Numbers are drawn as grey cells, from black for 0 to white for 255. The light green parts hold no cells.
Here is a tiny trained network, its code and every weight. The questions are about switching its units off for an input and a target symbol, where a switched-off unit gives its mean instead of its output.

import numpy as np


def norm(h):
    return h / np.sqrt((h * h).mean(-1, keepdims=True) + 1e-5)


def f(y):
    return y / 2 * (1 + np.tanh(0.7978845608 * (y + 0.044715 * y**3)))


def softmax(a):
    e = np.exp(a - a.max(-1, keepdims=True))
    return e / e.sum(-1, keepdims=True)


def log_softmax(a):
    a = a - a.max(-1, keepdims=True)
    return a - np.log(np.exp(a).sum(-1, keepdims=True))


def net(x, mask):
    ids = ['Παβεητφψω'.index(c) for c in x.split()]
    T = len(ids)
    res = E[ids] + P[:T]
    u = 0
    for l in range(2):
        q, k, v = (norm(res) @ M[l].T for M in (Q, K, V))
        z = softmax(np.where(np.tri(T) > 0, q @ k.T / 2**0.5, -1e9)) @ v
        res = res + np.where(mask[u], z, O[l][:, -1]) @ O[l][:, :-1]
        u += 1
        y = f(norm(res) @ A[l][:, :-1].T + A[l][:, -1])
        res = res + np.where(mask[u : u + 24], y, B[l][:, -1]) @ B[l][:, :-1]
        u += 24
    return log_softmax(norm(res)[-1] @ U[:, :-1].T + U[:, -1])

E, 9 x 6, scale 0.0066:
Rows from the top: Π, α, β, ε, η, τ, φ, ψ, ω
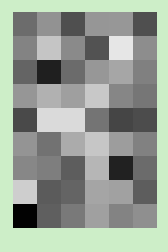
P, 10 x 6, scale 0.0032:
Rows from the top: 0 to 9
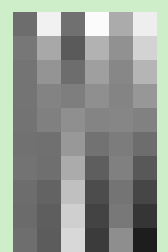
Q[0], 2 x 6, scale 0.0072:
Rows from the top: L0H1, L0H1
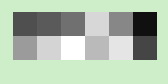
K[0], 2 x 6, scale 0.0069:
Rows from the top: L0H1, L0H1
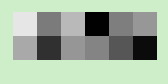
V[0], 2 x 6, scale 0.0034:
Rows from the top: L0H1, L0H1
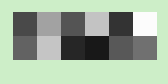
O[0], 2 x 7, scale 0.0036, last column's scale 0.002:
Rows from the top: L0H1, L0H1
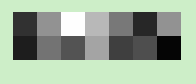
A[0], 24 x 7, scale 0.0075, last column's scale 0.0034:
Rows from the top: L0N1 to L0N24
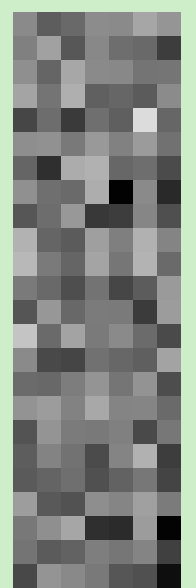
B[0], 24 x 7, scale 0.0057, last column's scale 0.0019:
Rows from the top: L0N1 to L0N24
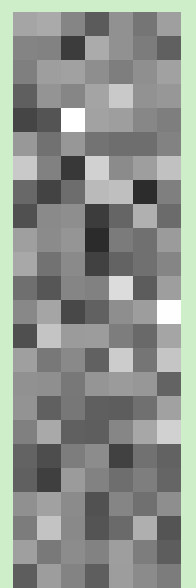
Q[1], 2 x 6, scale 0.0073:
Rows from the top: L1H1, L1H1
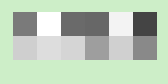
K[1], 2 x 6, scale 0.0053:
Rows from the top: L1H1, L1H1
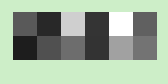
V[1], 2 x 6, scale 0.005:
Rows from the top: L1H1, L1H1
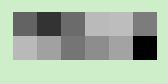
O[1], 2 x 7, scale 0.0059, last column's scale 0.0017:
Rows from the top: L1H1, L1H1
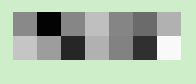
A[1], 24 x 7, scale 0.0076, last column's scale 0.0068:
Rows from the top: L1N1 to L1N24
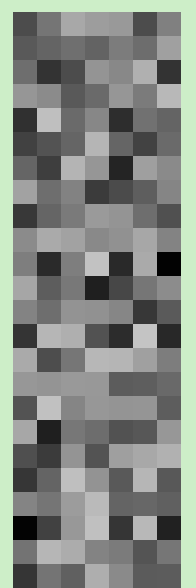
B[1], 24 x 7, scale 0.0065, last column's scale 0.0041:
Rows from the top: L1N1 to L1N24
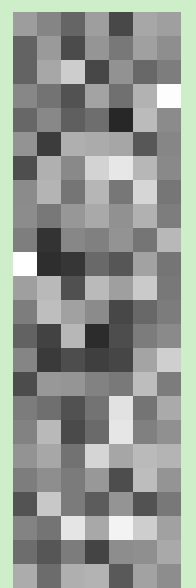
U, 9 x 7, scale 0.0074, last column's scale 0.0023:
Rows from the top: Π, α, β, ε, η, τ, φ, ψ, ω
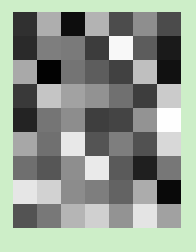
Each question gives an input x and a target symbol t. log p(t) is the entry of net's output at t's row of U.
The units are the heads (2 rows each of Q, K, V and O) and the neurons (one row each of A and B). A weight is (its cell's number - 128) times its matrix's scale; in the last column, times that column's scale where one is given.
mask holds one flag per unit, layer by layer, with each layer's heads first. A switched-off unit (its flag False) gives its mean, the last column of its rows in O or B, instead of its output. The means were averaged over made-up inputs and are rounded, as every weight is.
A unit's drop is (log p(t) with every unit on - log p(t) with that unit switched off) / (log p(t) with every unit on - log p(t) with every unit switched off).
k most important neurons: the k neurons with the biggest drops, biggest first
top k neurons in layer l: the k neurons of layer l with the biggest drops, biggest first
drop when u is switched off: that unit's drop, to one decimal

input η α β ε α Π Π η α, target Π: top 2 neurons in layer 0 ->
L0N7, L0N5
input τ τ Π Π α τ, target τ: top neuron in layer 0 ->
L0N14
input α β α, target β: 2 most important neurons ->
L0N5, L0N10
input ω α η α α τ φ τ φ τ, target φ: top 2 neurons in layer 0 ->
L0N14, L0N4
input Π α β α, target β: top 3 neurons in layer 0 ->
L0N5, L0N15, L0N10
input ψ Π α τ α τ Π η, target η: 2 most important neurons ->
L1N14, L1N5
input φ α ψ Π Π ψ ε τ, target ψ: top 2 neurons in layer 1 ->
L1N8, L1N12
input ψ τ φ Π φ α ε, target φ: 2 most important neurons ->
L0N8, L0N10
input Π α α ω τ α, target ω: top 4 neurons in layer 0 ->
L0N5, L0N12, L0N15, L0N24
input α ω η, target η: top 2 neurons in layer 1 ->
L1N14, L1N5
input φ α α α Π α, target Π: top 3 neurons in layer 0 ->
L0N5, L0N19, L0N15
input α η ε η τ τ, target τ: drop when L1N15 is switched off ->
0.1
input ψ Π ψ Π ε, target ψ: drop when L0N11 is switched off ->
0.2
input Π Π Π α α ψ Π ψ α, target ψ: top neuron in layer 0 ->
L0N12
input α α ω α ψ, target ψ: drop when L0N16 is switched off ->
0.0
